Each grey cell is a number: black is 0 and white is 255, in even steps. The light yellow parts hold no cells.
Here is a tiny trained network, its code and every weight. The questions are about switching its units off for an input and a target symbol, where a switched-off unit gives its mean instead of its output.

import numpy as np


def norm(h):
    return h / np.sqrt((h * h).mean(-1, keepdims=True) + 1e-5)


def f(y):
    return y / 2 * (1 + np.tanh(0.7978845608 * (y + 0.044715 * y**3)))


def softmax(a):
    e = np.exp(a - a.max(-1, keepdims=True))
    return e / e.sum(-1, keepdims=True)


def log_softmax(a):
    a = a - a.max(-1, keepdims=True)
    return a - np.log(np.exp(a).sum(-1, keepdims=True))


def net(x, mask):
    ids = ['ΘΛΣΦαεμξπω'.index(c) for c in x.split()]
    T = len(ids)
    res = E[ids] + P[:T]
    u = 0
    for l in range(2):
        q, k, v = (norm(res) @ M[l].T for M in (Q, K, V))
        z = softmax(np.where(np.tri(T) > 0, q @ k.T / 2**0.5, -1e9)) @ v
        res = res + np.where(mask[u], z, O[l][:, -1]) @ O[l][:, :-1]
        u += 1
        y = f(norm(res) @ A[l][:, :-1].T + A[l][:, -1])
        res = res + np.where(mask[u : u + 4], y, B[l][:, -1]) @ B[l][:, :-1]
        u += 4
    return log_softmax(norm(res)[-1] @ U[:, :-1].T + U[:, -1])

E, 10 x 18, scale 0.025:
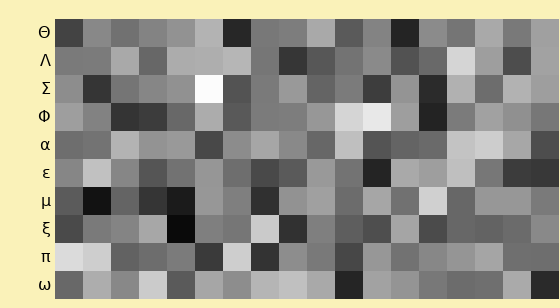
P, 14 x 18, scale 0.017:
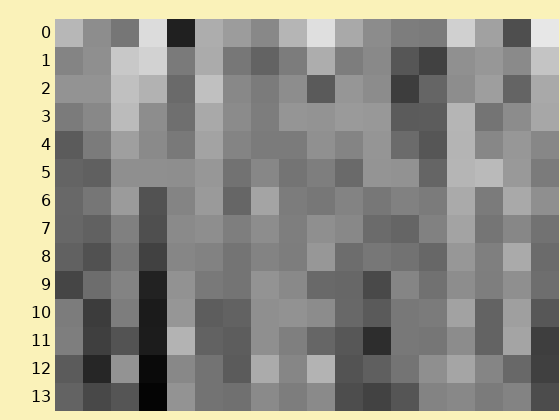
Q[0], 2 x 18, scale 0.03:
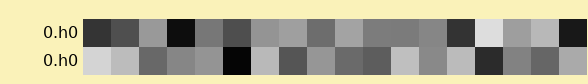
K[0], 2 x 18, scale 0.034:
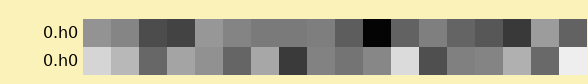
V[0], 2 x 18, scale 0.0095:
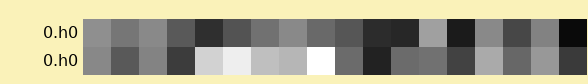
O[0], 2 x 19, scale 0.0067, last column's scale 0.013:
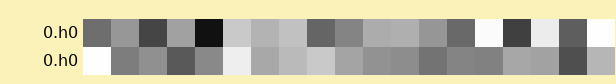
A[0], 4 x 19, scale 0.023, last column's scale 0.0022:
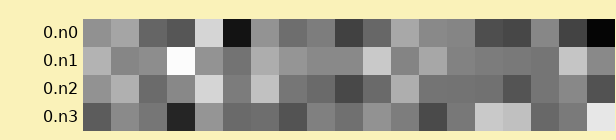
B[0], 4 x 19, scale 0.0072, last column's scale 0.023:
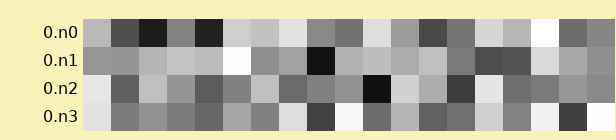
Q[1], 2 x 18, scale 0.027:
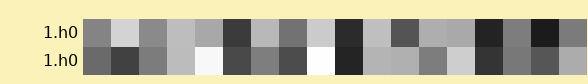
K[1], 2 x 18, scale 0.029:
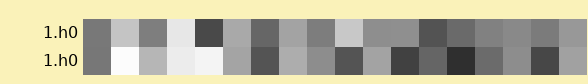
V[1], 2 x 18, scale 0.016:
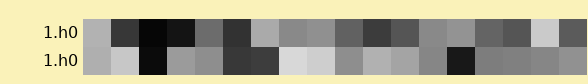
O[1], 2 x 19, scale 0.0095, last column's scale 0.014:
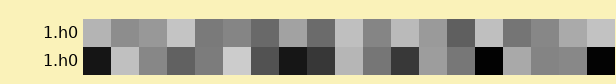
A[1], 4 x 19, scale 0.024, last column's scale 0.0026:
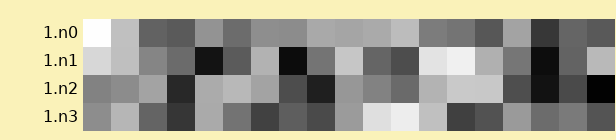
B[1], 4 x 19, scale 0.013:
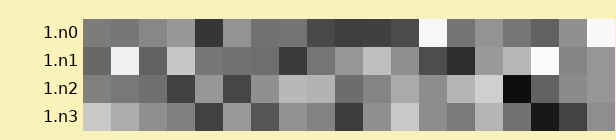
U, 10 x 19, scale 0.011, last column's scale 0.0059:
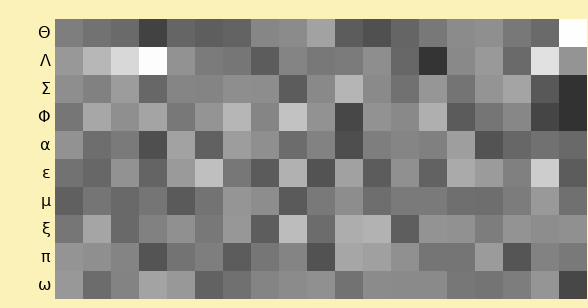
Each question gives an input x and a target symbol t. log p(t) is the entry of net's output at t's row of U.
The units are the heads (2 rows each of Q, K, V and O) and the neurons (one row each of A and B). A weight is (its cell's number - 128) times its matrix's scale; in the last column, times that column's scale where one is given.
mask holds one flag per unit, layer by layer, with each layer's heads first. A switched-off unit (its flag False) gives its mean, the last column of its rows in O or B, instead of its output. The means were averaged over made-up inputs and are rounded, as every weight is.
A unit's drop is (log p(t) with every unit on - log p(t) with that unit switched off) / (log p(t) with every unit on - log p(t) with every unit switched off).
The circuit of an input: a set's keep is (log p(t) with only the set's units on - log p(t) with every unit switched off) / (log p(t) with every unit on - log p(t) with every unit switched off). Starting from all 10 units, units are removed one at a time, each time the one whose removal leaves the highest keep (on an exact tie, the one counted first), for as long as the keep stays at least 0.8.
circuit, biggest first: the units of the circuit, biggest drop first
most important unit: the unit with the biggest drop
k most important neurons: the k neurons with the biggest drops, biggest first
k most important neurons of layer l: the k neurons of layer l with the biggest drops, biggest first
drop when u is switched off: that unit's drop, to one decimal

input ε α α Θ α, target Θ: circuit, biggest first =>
[0.h0; 1.h0]
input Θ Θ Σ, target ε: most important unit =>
0.n3
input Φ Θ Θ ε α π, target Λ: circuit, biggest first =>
[1.n1; 1.h0]
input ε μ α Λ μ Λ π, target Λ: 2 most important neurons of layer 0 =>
[0.n2; 0.n3]
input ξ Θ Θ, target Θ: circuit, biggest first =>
[1.h0; 0.n1]
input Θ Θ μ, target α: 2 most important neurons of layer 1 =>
[1.n1; 1.n0]
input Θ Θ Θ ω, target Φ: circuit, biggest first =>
[1.h0; 0.n3]
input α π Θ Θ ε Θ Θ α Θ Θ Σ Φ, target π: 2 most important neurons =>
[1.n3; 0.n3]
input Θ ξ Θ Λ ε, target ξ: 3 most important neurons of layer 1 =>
[1.n1; 1.n2; 1.n0]
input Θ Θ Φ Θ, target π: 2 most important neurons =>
[1.n3; 0.n0]
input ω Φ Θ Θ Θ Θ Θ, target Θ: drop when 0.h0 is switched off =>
0.3
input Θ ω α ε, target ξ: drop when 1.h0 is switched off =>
0.1
